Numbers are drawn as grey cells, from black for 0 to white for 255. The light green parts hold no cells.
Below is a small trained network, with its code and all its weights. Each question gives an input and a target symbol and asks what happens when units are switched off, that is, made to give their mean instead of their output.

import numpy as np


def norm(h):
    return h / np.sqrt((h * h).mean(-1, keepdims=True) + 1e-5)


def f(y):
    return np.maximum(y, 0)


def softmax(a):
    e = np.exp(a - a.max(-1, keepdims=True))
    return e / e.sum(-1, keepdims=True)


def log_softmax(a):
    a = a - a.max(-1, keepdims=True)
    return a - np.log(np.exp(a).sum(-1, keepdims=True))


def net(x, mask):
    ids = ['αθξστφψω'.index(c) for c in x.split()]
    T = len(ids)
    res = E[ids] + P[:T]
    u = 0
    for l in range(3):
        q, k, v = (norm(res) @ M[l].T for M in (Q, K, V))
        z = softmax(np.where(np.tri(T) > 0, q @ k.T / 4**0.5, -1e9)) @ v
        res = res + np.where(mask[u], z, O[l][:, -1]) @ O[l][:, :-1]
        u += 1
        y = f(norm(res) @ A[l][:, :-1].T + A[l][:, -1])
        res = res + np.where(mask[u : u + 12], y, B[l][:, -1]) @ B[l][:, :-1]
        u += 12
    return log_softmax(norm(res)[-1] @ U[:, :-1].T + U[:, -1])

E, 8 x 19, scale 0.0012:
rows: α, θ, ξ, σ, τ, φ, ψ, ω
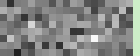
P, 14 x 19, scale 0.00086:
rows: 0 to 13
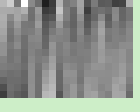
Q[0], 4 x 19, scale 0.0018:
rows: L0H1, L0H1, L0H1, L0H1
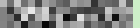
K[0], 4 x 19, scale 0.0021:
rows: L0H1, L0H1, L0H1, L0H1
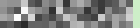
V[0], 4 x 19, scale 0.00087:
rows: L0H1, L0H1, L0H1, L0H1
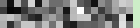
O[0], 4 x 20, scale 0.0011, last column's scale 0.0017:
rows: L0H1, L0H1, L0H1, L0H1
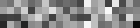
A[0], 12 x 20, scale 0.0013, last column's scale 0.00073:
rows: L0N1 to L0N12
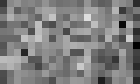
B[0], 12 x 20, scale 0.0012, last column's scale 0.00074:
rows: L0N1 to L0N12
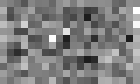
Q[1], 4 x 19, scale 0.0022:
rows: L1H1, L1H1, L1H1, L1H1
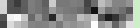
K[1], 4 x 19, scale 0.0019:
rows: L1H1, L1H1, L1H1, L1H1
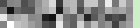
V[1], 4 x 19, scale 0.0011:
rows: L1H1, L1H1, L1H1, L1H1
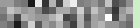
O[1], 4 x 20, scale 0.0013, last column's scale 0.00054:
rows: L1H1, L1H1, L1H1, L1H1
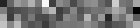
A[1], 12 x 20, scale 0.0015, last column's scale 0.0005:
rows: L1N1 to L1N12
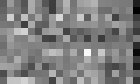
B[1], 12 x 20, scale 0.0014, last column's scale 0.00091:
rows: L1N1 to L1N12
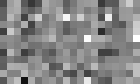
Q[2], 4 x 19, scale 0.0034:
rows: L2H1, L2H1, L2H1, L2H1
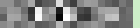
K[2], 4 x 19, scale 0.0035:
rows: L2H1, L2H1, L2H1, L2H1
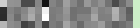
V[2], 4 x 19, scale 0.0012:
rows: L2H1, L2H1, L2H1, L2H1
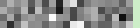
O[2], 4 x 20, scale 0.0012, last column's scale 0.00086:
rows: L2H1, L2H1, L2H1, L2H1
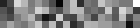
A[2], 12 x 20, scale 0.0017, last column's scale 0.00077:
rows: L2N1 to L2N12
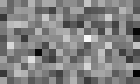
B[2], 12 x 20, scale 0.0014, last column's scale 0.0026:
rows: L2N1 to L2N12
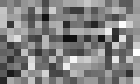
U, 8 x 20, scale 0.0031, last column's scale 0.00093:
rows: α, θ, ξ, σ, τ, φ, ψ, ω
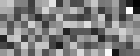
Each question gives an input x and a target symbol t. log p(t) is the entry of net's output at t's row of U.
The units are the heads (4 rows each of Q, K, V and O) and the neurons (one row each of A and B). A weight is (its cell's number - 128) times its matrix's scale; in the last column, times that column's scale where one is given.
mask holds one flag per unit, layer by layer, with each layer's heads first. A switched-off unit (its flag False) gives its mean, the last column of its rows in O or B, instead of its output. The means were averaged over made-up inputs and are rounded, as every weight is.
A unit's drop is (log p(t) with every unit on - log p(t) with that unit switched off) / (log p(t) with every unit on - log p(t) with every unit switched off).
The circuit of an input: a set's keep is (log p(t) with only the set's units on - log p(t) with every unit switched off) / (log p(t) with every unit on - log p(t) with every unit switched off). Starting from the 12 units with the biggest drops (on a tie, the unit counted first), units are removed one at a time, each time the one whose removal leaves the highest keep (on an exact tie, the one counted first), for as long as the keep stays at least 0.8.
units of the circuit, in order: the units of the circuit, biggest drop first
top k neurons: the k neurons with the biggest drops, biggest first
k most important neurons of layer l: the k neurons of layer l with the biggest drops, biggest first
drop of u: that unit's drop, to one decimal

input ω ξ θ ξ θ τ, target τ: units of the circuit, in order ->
L0N6, L2N4
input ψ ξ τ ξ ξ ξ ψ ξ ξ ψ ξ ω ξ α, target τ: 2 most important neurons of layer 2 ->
L2N2, L2N8
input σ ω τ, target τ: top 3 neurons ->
L0N6, L2N4, L1N5
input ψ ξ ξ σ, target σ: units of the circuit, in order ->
L2N9
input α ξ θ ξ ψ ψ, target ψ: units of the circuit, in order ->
L1H1, L2N11
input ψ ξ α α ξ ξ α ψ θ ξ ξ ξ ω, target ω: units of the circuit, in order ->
L1H1, L1N3, L2N5
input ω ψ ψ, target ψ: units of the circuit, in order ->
L1H1, L2H1
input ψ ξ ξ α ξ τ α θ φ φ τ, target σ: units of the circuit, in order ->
L0H1, L0N8, L2N9
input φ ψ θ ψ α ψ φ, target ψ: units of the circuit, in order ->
L2H1, L2N11
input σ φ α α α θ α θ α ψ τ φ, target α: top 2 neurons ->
L0N7, L0N3
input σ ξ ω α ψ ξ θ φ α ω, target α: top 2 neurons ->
L2N8, L1N10
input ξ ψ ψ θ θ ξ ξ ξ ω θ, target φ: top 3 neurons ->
L2N6, L1N1, L0N8
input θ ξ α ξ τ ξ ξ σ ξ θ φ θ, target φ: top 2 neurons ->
L0N8, L1N1
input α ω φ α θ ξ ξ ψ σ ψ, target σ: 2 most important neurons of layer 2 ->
L2N9, L2N8
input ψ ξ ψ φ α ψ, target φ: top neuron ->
L2N12
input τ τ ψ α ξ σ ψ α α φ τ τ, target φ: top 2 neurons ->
L2N6, L1N1
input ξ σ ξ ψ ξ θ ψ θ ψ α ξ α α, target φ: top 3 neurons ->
L2N6, L1N8, L0N2
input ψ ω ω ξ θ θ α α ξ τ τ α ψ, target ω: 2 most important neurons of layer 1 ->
L1N11, L1N6
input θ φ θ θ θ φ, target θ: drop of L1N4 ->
0.1
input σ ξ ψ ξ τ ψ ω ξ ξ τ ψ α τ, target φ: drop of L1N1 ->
0.2
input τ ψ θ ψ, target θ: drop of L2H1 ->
1.3
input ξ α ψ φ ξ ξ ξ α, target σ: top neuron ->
L2N8
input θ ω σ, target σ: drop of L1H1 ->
0.3
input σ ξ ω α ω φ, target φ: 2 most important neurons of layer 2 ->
L2N6, L2N10
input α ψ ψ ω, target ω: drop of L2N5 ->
0.3
